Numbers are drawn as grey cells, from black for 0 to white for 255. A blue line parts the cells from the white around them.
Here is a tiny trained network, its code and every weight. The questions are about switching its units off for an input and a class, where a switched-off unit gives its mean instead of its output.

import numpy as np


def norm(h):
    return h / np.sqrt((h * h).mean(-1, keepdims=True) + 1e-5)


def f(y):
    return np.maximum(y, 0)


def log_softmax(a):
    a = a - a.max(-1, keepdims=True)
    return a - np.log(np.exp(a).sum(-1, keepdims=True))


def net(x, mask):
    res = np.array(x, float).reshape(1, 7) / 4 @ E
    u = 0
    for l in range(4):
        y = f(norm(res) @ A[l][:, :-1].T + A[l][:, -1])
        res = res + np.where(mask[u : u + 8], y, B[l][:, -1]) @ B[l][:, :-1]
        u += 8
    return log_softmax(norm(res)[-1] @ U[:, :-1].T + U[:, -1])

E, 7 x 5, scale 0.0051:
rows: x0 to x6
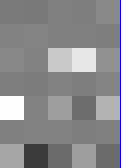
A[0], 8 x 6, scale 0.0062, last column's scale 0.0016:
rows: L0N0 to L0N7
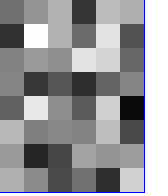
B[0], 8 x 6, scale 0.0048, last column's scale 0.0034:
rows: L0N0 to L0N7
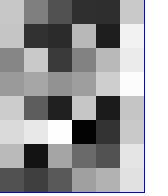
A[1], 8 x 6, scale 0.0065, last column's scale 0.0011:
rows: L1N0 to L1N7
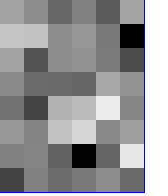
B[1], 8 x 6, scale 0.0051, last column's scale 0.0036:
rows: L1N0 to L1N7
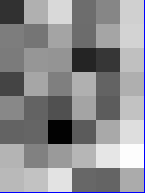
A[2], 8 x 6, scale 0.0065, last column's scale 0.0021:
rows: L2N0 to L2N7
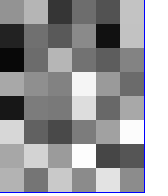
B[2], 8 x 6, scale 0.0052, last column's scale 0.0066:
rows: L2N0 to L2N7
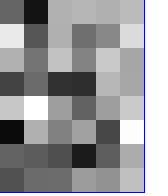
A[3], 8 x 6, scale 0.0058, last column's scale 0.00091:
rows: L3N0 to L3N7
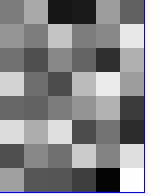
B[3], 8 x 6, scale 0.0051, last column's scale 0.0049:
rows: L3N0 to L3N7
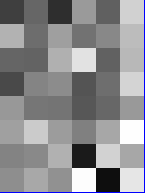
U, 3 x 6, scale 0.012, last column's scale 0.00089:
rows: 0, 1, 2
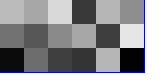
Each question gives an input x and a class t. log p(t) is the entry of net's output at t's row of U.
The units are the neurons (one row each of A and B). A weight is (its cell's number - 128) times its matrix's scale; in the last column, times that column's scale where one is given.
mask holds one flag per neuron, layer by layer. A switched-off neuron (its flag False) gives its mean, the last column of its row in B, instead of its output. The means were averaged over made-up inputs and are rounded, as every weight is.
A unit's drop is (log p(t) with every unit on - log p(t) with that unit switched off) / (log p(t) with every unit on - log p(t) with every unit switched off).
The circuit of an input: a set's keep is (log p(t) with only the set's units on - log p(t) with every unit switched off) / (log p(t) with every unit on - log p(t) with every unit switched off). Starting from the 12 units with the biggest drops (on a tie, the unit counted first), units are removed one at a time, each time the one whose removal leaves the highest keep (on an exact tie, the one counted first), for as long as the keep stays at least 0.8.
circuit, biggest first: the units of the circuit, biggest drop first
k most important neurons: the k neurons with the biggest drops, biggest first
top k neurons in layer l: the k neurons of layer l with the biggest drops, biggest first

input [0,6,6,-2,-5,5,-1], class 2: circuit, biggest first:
[L2N3; L2N6]
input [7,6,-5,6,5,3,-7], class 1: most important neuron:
[L0N4]
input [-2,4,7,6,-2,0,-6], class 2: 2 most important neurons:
[L0N2; L2N3]
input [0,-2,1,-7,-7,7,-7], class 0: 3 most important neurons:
[L2N4; L2N1; L2N2]
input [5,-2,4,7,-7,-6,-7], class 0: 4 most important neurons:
[L2N4; L2N1; L2N2; L2N5]
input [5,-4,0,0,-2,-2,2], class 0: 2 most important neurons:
[L1N6; L2N1]
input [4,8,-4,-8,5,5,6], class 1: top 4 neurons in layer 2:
[L2N4; L2N5; L2N2; L2N1]
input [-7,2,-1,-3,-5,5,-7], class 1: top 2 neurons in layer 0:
[L0N1; L0N4]
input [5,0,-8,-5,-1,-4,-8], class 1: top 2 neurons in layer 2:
[L2N4; L2N7]
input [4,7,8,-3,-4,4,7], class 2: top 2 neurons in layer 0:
[L0N2; L0N1]
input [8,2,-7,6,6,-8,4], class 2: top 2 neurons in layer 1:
[L1N6; L1N7]
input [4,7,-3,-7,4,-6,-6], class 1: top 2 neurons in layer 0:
[L0N4; L0N1]
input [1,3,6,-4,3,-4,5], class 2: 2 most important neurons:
[L1N5; L0N2]
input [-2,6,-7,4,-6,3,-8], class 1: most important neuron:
[L0N1]
